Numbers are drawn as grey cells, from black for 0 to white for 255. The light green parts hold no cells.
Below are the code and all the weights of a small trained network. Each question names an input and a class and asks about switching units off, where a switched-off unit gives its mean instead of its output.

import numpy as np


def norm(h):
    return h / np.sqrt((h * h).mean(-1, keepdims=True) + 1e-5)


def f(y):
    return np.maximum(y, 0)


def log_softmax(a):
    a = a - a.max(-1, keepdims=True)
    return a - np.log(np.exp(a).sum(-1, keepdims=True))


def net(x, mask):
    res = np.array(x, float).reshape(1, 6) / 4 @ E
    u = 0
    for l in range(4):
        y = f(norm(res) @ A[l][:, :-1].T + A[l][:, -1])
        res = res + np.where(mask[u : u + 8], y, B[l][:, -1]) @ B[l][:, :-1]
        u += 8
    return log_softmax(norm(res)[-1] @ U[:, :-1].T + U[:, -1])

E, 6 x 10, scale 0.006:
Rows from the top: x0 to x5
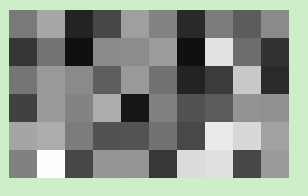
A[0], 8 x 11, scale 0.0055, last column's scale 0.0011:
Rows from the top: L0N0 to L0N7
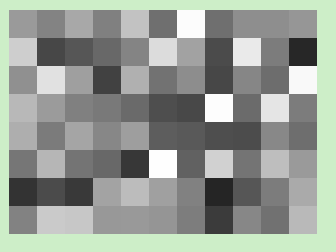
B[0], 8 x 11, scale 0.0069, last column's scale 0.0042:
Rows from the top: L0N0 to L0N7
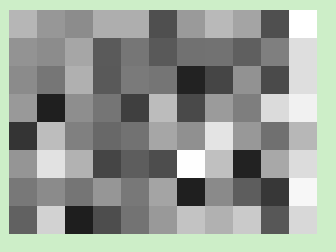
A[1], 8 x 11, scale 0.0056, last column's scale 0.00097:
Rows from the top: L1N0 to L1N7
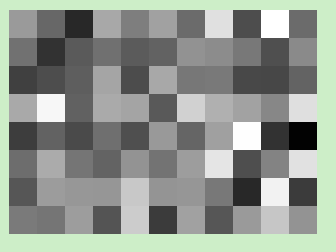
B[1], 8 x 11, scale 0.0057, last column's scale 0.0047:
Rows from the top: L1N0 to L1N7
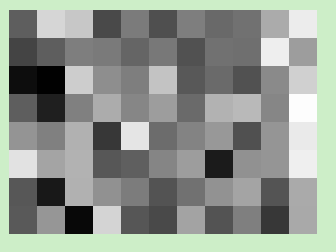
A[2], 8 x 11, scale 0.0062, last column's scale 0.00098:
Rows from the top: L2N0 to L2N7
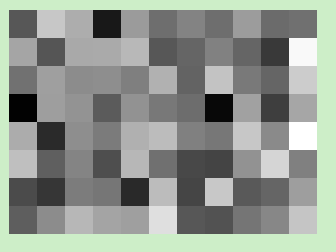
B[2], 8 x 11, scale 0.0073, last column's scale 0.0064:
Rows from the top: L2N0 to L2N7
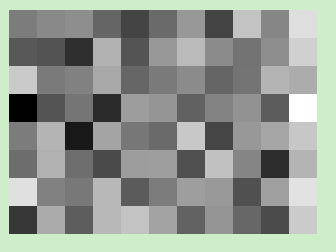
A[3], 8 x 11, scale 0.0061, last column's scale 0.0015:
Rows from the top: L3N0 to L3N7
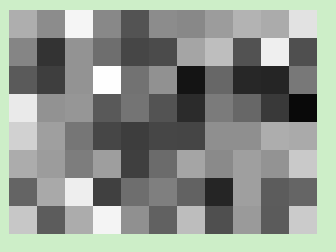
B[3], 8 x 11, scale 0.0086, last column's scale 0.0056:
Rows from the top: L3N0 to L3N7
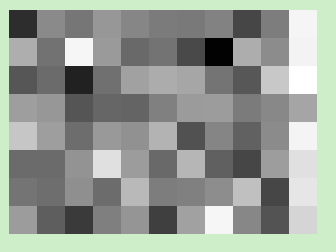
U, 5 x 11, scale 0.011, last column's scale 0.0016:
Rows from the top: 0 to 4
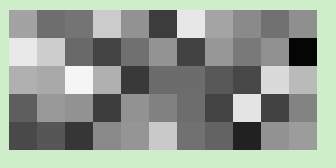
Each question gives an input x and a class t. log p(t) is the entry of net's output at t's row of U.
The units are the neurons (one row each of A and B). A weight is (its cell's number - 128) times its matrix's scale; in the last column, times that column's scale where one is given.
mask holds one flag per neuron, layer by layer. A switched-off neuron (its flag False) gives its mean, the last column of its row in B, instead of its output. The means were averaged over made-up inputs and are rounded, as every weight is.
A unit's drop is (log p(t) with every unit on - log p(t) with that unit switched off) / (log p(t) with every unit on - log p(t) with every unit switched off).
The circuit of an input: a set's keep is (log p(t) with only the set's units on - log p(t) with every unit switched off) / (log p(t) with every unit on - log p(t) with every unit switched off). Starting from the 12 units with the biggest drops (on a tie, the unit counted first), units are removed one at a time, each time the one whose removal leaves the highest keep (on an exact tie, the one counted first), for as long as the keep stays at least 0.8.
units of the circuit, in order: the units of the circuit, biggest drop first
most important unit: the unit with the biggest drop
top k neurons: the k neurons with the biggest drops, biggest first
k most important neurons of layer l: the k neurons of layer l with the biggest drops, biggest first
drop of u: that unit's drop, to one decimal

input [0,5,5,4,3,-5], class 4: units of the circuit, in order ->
L2N6, L3N2
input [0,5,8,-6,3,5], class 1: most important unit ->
L2N3
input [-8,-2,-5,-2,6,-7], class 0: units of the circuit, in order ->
L3N7, L2N4
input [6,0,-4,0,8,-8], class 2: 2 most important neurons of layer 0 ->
L0N5, L0N3
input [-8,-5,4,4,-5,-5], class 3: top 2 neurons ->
L0N7, L2N3
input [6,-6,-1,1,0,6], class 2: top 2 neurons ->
L0N3, L2N3
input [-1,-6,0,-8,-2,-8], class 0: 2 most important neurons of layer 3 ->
L3N7, L3N1
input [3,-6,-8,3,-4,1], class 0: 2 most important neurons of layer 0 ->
L0N0, L0N3
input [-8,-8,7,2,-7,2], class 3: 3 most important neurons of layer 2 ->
L2N3, L2N6, L2N2
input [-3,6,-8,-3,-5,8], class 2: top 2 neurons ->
L3N1, L1N0
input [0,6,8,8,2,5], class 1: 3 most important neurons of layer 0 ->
L0N5, L0N2, L0N7
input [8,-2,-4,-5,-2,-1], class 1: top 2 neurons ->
L2N3, L1N2
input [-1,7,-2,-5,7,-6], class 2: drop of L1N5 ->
-0.1
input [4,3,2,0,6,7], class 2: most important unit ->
L0N5
